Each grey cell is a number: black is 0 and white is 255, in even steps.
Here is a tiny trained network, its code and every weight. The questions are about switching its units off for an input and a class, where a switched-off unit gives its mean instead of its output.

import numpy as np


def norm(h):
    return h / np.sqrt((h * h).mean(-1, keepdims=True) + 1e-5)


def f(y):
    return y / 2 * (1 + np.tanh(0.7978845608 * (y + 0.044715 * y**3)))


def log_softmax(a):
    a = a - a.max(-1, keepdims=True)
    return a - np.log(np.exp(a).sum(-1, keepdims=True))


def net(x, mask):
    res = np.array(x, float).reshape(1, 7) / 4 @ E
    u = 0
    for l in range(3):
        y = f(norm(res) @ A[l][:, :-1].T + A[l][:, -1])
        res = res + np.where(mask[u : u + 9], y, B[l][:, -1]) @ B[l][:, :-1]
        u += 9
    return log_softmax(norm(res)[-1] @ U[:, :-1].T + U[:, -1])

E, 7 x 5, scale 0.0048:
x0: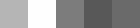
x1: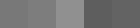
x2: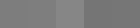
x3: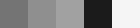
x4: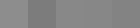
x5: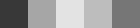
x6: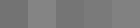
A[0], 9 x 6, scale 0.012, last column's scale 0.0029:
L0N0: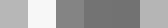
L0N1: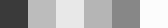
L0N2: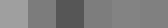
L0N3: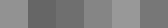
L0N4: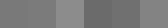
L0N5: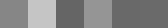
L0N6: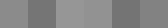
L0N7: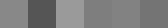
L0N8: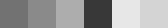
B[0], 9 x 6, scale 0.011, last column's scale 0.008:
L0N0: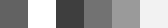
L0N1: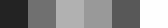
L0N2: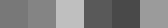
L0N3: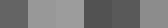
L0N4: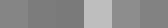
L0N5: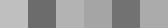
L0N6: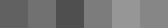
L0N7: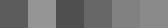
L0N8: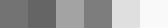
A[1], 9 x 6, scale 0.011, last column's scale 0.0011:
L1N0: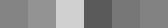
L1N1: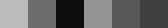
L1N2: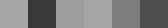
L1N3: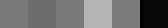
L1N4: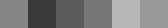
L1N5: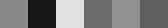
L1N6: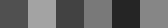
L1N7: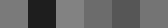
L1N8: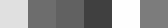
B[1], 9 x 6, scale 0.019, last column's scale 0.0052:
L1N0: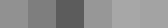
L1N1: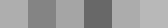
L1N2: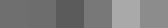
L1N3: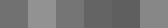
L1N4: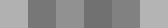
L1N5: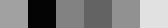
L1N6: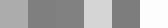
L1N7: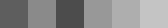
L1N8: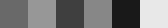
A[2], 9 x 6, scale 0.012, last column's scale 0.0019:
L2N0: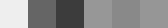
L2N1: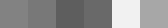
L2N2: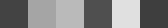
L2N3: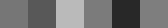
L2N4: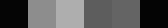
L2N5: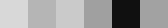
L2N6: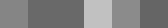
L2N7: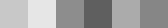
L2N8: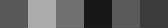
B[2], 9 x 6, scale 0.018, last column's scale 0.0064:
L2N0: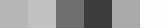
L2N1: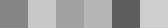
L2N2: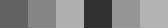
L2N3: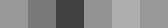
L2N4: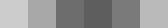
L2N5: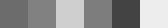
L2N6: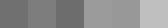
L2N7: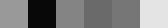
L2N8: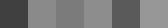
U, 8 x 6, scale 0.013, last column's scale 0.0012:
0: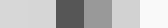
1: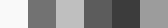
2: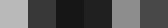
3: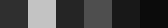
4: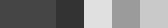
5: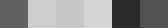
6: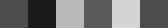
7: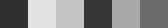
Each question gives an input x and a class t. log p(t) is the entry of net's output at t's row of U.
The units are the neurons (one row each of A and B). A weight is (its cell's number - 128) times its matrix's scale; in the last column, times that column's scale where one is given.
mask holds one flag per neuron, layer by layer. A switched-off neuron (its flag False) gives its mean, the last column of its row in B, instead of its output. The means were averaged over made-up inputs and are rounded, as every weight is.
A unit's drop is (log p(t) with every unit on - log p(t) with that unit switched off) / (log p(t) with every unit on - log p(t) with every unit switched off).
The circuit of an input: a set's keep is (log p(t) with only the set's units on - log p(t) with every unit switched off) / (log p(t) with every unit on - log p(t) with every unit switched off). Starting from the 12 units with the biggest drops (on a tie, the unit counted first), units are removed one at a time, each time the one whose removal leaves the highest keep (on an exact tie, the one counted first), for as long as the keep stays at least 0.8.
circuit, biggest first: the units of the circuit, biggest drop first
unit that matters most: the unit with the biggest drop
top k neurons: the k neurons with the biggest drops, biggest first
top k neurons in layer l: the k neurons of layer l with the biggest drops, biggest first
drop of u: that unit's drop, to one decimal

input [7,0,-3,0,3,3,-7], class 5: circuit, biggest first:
[L2N0]
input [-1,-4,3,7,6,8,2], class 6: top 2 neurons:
[L0N0 L1N5]
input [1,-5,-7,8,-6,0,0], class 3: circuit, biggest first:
[L1N8 L0N1]
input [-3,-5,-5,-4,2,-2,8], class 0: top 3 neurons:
[L0N1 L0N8 L0N0]
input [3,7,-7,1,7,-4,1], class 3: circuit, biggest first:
[L0N1 L1N8]
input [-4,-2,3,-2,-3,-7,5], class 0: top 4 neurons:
[L0N8 L0N0 L0N1 L1N7]
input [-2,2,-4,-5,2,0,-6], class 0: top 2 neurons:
[L0N1 L0N8]
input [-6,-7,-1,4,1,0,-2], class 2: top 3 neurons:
[L0N0 L0N1 L1N8]
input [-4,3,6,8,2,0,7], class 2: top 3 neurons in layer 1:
[L1N5 L1N8 L1N4]
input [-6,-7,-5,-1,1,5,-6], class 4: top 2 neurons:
[L0N8 L0N0]
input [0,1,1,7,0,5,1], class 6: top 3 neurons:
[L0N0 L1N5 L0N8]
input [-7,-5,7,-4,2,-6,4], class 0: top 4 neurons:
[L0N1 L0N8 L0N0 L1N7]
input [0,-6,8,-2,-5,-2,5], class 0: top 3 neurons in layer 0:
[L0N0 L0N8 L0N1]
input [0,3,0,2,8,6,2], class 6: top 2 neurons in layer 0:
[L0N0 L0N1]
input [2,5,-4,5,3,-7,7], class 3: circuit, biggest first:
[L1N8]
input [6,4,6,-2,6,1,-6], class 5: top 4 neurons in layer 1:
[L1N5 L1N1 L1N4 L1N6]
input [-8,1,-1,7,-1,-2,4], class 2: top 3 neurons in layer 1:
[L1N8 L1N5 L1N4]
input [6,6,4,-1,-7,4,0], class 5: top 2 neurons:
[L0N8 L1N6]
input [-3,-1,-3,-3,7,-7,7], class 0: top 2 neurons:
[L0N8 L0N0]
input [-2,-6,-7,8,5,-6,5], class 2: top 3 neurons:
[L0N0 L1N8 L1N5]
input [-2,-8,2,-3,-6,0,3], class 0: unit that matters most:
L0N1
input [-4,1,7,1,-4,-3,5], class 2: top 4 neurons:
[L0N0 L0N1 L1N5 L1N8]
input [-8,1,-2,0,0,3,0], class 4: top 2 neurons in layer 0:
[L0N8 L0N0]
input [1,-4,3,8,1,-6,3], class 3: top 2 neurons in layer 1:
[L1N8 L1N6]
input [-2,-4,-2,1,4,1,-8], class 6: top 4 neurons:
[L0N0 L1N5 L1N8 L1N6]
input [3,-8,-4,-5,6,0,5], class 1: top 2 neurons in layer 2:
[L2N7 L2N1]
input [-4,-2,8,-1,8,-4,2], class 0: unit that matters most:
L0N8
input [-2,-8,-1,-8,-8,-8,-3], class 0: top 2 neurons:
[L0N0 L1N7]
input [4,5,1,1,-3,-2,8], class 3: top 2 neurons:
[L0N1 L1N8]
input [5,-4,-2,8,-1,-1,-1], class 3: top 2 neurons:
[L1N8 L0N1]
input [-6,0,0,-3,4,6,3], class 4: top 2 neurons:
[L0N0 L0N8]
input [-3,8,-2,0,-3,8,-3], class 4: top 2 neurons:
[L0N0 L0N8]
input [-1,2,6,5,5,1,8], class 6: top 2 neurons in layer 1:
[L1N5 L1N6]
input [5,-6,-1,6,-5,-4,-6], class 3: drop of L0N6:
0.0
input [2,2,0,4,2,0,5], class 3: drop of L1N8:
1.1
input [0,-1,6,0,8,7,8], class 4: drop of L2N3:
0.3
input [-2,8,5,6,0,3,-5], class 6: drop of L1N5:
0.7
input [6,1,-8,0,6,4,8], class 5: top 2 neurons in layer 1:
[L1N6 L1N7]
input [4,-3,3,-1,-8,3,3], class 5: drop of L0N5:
0.1
